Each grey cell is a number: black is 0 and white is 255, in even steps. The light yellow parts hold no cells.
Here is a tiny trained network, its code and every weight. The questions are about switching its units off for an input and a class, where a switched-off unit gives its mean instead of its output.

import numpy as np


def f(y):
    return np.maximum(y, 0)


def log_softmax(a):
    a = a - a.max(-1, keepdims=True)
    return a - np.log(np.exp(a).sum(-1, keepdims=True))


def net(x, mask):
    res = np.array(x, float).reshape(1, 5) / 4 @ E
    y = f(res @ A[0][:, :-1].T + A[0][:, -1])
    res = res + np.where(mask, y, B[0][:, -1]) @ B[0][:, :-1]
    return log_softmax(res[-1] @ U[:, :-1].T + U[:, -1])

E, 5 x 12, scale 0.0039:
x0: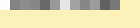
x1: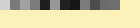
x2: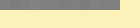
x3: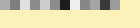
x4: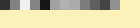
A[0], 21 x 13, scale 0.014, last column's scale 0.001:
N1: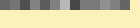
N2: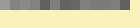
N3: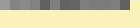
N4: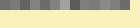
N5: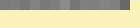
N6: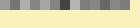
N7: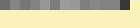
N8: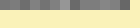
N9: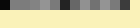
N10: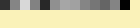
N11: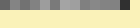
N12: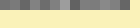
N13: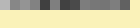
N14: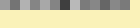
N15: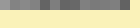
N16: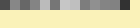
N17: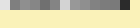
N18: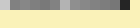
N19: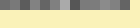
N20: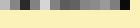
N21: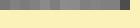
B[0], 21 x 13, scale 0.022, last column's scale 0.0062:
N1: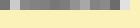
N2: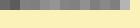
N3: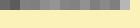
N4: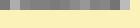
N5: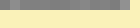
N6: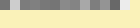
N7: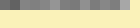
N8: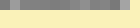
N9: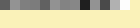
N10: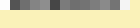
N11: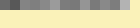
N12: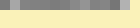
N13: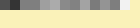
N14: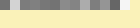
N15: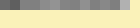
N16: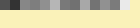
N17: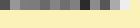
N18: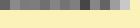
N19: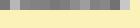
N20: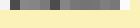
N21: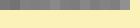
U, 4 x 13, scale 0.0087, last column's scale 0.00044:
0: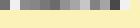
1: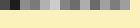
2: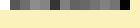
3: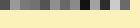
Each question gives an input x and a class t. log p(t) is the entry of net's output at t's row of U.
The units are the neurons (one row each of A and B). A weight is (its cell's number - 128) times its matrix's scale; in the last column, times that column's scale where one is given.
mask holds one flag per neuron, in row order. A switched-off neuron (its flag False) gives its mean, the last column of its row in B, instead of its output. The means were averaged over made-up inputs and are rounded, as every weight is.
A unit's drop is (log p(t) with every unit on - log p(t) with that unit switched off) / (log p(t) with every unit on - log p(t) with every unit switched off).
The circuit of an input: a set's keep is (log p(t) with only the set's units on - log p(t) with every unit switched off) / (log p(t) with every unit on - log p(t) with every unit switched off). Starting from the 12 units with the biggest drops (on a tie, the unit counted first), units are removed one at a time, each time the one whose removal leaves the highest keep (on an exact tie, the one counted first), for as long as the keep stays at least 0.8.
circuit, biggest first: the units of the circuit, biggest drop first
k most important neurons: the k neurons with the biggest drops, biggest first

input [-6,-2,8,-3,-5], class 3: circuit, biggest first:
[N9]
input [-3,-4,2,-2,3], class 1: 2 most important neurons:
[N20; N16]
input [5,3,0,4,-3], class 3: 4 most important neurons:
[N17; N18; N1; N10]
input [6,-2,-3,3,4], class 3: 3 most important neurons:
[N17; N20; N18]
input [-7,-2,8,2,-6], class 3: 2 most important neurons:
[N9; N10]
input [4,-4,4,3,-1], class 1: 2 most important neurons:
[N9; N16]
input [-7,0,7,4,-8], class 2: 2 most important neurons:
[N20; N17]
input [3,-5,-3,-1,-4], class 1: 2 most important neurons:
[N16; N10]
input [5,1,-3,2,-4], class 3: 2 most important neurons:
[N10; N17]
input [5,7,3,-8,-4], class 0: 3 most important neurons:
[N1; N19; N16]
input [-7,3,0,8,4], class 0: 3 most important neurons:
[N14; N6; N17]
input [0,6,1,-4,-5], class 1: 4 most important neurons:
[N13; N10; N14; N6]
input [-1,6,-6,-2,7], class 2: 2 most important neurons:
[N10; N16]
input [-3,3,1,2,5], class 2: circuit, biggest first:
[N10]
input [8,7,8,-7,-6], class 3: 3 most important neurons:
[N17; N18; N14]
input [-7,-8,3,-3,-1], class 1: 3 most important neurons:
[N16; N17; N11]
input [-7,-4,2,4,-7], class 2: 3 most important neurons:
[N20; N17; N18]
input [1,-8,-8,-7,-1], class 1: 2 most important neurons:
[N16; N14]
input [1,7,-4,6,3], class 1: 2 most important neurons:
[N13; N1]
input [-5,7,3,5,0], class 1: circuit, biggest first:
[N13]
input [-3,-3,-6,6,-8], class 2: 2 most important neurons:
[N20; N1]
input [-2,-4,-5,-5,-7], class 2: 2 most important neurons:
[N20; N14]
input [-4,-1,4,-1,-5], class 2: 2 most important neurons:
[N20; N17]
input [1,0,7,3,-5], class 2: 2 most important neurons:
[N20; N1]
